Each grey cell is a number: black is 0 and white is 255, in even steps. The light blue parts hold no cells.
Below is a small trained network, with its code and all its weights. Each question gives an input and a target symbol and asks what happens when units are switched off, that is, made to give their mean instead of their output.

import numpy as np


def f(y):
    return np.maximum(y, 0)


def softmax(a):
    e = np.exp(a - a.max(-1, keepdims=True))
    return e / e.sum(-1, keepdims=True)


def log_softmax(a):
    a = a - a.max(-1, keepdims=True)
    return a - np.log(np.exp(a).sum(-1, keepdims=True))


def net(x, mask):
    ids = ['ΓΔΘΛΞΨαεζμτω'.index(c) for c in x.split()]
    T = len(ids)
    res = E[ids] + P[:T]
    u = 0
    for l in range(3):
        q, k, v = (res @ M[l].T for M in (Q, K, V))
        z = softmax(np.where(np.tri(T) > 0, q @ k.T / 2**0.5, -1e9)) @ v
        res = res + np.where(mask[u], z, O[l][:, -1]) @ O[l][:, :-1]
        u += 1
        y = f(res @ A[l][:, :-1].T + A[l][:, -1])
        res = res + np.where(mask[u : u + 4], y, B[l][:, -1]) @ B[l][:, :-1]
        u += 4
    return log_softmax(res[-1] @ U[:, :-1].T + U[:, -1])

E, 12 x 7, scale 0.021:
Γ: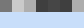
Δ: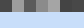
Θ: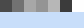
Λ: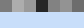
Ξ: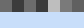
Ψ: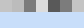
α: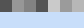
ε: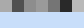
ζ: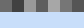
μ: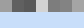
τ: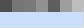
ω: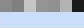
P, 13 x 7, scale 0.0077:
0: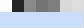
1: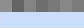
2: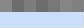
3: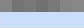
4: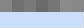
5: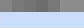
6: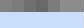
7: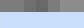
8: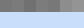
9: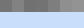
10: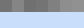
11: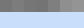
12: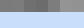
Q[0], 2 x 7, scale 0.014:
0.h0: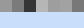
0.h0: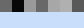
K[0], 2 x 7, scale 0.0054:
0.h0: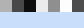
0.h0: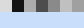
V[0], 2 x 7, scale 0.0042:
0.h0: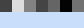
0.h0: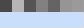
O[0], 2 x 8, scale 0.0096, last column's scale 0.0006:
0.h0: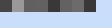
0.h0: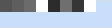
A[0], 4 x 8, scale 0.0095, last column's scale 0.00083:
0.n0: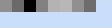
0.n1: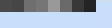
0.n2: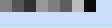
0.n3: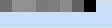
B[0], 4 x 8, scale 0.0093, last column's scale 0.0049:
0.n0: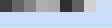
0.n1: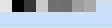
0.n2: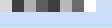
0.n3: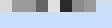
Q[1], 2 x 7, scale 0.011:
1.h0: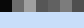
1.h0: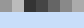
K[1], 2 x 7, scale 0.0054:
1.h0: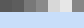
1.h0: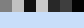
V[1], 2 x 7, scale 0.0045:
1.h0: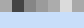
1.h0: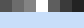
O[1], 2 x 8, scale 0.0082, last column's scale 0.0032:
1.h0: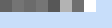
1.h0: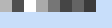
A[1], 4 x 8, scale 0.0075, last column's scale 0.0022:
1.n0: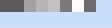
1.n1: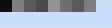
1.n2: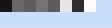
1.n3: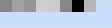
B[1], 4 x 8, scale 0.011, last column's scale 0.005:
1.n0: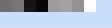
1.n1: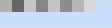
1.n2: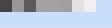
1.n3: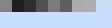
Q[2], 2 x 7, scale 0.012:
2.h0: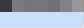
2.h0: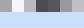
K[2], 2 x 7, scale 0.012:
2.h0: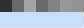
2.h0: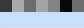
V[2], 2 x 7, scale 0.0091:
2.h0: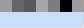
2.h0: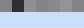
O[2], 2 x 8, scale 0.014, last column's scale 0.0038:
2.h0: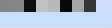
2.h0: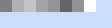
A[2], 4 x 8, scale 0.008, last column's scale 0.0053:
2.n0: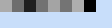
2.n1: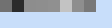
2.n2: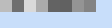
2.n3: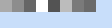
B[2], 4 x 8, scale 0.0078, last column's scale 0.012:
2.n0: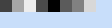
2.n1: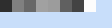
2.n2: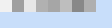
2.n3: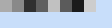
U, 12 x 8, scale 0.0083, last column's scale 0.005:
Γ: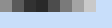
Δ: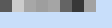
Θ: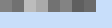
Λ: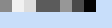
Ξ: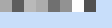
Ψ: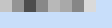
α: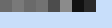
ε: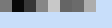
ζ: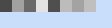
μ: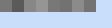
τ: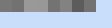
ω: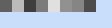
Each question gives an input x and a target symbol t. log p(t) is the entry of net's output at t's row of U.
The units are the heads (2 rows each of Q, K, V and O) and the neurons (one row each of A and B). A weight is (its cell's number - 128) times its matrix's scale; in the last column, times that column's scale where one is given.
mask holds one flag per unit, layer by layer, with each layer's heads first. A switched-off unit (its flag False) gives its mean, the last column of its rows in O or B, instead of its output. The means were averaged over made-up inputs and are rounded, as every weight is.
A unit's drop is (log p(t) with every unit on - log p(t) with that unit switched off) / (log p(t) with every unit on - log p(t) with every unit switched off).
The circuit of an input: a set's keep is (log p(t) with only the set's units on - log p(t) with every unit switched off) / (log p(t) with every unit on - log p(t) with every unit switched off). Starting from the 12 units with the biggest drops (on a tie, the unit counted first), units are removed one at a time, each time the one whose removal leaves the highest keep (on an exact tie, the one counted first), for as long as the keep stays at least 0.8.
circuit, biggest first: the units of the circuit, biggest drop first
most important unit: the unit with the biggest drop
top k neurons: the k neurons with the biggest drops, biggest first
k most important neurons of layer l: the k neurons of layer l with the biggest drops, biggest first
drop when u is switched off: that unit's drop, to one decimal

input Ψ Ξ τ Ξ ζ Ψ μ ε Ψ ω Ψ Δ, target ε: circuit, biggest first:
0.n1
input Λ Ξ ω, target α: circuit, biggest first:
2.h0, 1.n3, 2.n1
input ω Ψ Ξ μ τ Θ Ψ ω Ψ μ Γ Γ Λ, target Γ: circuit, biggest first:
2.h0, 0.h0
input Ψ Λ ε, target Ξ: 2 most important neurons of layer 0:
0.n2, 0.n0
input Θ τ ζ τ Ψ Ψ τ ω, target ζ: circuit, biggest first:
1.h0, 1.n2
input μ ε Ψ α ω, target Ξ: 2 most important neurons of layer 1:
1.n3, 1.n0
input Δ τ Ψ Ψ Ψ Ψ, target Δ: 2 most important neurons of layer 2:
2.n0, 2.n3
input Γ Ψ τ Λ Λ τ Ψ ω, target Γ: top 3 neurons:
1.n3, 2.n0, 0.n3
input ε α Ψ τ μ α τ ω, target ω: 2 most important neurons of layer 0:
0.n2, 0.n3
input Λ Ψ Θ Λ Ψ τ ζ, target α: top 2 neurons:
0.n1, 2.n1
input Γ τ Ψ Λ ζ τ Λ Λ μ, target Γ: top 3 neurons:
0.n0, 2.n0, 1.n0
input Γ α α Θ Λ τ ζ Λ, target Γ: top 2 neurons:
1.n1, 0.n2
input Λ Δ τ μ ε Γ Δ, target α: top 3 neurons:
0.n0, 0.n1, 1.n3
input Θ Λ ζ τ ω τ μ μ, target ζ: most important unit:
1.h0
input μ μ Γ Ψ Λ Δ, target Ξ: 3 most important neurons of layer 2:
2.n1, 2.n3, 2.n2
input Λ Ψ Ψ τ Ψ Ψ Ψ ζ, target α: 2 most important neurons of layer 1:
1.n1, 1.n3
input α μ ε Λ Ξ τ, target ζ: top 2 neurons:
1.n2, 2.n3
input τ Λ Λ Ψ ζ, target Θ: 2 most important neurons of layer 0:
0.n1, 0.n0
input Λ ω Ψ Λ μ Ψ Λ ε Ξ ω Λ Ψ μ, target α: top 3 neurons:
0.n0, 1.n1, 2.n1
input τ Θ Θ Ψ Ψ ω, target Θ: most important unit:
2.h0
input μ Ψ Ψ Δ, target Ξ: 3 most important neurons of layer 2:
2.n1, 2.n2, 2.n3
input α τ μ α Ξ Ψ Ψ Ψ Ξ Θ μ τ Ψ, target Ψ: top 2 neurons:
2.n3, 0.n2
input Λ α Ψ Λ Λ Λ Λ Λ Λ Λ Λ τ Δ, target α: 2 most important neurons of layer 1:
1.n3, 1.n2
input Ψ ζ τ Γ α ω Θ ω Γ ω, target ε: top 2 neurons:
1.n3, 2.n0
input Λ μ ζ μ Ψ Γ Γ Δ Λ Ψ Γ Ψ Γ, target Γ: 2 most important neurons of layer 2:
2.n1, 2.n2
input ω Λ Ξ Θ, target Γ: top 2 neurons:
1.n0, 0.n1
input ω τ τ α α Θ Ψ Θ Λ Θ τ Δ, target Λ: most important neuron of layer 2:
2.n2
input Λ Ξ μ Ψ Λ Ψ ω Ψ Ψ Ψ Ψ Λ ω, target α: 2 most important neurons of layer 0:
0.n0, 0.n3
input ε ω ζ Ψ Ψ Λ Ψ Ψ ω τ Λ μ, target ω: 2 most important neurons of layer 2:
2.n3, 2.n0
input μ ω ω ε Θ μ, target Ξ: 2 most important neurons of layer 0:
0.n0, 0.n2
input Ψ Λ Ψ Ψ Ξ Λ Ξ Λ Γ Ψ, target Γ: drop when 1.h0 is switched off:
0.1
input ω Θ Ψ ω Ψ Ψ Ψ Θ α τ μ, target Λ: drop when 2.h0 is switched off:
1.3
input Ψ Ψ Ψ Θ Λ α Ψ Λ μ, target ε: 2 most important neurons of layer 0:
0.n0, 0.n2
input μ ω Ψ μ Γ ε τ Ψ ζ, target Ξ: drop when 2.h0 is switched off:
1.2
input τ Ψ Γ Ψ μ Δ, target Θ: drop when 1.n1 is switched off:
0.0
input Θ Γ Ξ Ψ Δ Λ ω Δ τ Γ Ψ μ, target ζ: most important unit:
0.n0
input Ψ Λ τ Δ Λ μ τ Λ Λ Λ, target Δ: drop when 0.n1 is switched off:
0.3
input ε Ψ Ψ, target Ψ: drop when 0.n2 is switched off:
0.1
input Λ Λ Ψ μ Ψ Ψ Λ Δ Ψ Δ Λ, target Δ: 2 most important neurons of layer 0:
0.n1, 0.n2
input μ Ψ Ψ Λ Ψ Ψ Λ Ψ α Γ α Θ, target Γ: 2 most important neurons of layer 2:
2.n2, 2.n0
